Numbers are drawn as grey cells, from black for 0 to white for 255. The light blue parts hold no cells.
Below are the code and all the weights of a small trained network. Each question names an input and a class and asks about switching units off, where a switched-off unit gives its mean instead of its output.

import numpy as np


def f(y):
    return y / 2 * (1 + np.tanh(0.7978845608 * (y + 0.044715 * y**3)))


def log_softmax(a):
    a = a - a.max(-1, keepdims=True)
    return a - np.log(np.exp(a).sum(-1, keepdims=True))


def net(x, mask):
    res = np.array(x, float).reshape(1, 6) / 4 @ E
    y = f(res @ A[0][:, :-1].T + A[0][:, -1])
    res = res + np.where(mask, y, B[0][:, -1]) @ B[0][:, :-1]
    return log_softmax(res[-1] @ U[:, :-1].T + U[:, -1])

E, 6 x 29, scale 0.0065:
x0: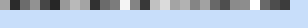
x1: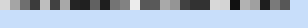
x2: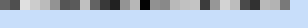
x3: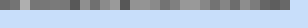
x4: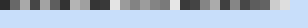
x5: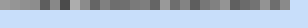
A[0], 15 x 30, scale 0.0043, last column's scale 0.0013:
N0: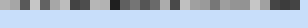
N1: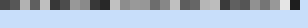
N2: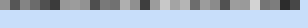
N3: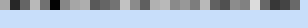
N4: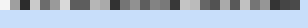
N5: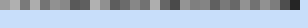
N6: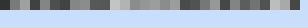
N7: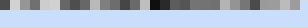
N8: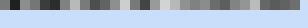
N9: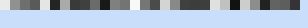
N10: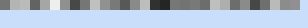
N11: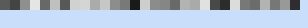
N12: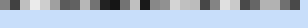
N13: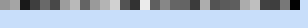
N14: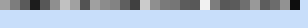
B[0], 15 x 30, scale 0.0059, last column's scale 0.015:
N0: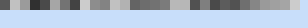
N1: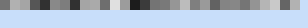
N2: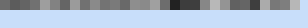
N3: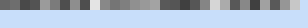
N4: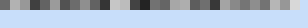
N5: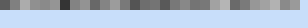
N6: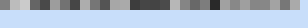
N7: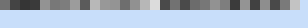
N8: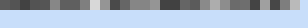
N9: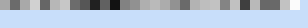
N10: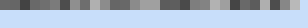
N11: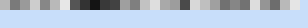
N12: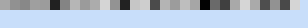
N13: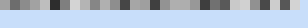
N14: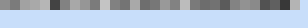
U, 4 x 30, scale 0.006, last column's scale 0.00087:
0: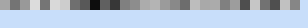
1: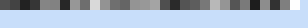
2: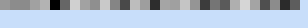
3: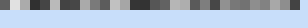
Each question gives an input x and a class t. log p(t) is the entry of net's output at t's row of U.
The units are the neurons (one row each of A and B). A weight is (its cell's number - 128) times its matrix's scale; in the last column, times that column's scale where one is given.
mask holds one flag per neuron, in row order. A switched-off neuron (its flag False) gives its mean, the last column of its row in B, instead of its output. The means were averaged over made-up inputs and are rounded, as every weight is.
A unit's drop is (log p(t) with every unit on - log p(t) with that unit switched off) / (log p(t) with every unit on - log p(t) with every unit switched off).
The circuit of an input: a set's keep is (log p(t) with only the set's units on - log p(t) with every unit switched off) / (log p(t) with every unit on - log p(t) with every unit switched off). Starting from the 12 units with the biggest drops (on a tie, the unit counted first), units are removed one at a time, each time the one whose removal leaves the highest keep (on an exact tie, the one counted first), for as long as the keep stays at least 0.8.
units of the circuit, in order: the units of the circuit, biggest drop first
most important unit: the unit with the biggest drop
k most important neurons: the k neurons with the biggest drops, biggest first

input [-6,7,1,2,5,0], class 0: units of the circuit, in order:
[N9]
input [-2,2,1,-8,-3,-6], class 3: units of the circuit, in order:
[N11, N3, N13]
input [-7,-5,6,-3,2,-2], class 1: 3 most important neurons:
[N7, N9, N10]
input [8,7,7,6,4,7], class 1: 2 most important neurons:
[N8, N3]
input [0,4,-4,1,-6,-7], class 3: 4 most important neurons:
[N4, N11, N0, N12]
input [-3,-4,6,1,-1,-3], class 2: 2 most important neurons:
[N12, N9]
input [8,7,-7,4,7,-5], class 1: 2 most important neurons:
[N8, N3]
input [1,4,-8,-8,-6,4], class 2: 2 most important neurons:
[N13, N14]
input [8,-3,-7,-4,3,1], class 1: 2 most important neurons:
[N3, N8]
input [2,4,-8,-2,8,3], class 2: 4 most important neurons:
[N13, N14, N4, N0]
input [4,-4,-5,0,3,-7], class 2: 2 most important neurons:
[N9, N13]
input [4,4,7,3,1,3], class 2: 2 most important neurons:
[N12, N11]
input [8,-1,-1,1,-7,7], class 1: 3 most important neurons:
[N3, N2, N8]
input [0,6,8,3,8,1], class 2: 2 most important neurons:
[N12, N4]
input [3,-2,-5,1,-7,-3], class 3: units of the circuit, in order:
[N4]
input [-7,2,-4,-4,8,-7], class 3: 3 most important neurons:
[N6, N1, N3]
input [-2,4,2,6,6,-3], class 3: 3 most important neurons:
[N1, N11, N6]
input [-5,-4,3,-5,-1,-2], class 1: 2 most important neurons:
[N9, N7]
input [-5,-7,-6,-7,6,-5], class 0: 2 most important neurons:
[N11, N12]
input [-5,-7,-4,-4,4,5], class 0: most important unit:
N11
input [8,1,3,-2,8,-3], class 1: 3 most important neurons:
[N8, N3, N2]
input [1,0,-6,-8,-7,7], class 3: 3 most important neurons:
[N4, N0, N12]
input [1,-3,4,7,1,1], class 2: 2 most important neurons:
[N9, N12]
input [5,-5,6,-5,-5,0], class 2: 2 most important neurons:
[N12, N9]
